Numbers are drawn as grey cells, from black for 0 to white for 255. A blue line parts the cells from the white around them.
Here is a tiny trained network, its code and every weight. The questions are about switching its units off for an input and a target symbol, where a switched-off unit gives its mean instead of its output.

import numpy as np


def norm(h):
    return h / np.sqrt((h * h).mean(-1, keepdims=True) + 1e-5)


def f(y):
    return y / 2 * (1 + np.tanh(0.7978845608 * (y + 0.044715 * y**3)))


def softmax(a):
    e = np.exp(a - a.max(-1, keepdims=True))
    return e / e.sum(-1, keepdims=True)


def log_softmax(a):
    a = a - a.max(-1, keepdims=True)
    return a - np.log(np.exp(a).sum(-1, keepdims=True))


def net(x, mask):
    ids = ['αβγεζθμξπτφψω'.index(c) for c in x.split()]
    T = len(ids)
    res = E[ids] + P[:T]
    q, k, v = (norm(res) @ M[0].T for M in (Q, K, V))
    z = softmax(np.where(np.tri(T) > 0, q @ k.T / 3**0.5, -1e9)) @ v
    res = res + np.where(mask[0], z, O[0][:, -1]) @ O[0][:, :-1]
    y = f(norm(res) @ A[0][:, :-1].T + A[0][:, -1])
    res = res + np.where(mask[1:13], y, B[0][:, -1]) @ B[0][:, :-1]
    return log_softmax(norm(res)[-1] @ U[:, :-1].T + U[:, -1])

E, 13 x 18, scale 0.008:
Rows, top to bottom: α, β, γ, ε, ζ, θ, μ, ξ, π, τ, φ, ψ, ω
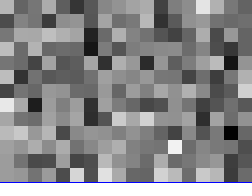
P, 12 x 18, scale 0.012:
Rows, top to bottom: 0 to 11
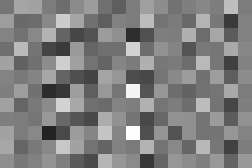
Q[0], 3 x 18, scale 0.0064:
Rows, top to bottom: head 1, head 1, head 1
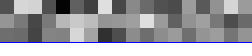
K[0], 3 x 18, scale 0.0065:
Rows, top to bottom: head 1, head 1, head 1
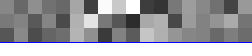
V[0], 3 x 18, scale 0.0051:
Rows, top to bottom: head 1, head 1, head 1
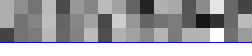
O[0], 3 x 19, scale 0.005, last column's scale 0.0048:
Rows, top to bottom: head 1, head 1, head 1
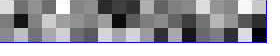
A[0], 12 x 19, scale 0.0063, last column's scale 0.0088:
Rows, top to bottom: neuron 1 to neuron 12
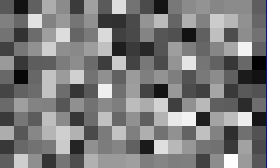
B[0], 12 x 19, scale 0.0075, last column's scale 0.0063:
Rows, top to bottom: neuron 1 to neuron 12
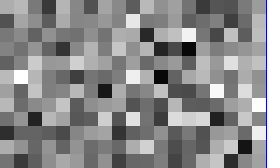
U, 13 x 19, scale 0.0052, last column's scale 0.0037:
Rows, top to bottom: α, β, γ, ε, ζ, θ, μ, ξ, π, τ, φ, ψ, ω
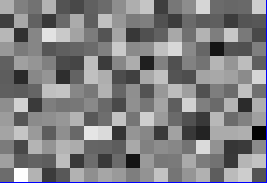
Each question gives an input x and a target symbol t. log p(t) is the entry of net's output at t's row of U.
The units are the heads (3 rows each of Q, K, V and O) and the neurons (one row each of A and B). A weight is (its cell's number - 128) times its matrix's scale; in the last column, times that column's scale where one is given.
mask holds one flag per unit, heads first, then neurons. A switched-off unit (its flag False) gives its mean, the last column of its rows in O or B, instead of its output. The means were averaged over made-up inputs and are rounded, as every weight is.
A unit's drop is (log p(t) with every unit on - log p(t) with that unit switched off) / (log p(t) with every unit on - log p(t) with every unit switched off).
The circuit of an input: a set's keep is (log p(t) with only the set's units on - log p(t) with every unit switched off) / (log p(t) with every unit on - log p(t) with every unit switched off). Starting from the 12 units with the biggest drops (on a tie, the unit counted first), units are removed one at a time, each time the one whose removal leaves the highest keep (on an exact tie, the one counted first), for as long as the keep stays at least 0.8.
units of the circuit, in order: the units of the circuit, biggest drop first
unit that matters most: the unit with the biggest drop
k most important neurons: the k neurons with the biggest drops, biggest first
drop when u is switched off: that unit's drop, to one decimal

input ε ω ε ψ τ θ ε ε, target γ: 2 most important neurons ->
[neuron 8; neuron 5]
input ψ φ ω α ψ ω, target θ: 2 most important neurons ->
[neuron 10; neuron 8]
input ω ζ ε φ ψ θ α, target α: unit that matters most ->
neuron 10
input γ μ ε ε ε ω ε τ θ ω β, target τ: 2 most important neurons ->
[neuron 8; neuron 6]
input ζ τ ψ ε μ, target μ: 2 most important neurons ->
[neuron 3; neuron 10]
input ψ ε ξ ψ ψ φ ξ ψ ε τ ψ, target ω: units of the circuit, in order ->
[head 1; neuron 5]
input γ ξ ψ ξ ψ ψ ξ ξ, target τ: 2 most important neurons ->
[neuron 6; neuron 10]
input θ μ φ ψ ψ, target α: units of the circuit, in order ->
[head 1; neuron 6]
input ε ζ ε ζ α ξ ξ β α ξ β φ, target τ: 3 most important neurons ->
[neuron 4; neuron 10; neuron 2]
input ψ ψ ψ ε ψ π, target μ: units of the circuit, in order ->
[neuron 9; head 1; neuron 10]
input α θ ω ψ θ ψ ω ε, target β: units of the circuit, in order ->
[head 1; neuron 10]
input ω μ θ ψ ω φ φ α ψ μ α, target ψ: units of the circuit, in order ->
[head 1; neuron 10; neuron 5]
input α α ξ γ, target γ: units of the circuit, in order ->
[neuron 8; neuron 10; head 1; neuron 2]
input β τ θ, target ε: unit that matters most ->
neuron 3
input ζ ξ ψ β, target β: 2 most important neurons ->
[neuron 12; neuron 5]
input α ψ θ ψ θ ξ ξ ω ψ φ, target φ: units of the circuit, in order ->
[neuron 12; neuron 10]
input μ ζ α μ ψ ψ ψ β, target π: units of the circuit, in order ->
[head 1; neuron 7]
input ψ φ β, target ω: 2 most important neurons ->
[neuron 5; neuron 8]
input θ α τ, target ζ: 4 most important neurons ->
[neuron 3; neuron 4; neuron 8; neuron 7]
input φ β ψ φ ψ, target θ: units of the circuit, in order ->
[neuron 10]
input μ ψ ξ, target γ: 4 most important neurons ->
[neuron 5; neuron 10; neuron 4; neuron 6]
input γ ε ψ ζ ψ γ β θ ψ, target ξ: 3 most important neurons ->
[neuron 11; neuron 3; neuron 8]
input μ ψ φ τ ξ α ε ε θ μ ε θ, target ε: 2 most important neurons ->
[neuron 3; neuron 1]
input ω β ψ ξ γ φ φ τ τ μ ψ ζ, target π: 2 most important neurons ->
[neuron 1; neuron 11]
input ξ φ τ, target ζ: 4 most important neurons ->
[neuron 3; neuron 4; neuron 8; neuron 2]
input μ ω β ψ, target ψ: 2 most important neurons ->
[neuron 12; neuron 5]
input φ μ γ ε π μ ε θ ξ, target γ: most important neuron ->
[neuron 10]
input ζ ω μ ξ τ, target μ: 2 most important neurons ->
[neuron 3; neuron 10]
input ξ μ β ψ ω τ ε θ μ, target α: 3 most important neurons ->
[neuron 9; neuron 4; neuron 11]
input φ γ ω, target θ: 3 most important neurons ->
[neuron 10; neuron 4; neuron 8]
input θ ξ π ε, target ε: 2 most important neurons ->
[neuron 10; neuron 5]
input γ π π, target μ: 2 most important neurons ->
[neuron 9; neuron 3]
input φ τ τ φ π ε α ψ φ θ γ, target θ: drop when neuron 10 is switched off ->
0.8
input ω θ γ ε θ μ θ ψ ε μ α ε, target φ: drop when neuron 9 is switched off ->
0.0
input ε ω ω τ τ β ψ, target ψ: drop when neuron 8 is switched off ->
0.1
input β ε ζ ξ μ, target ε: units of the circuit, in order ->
[head 1]
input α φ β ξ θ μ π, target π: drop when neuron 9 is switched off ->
0.2
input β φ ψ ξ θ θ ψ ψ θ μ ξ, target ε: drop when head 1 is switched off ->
1.8
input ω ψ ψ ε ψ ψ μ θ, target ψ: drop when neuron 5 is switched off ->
0.2
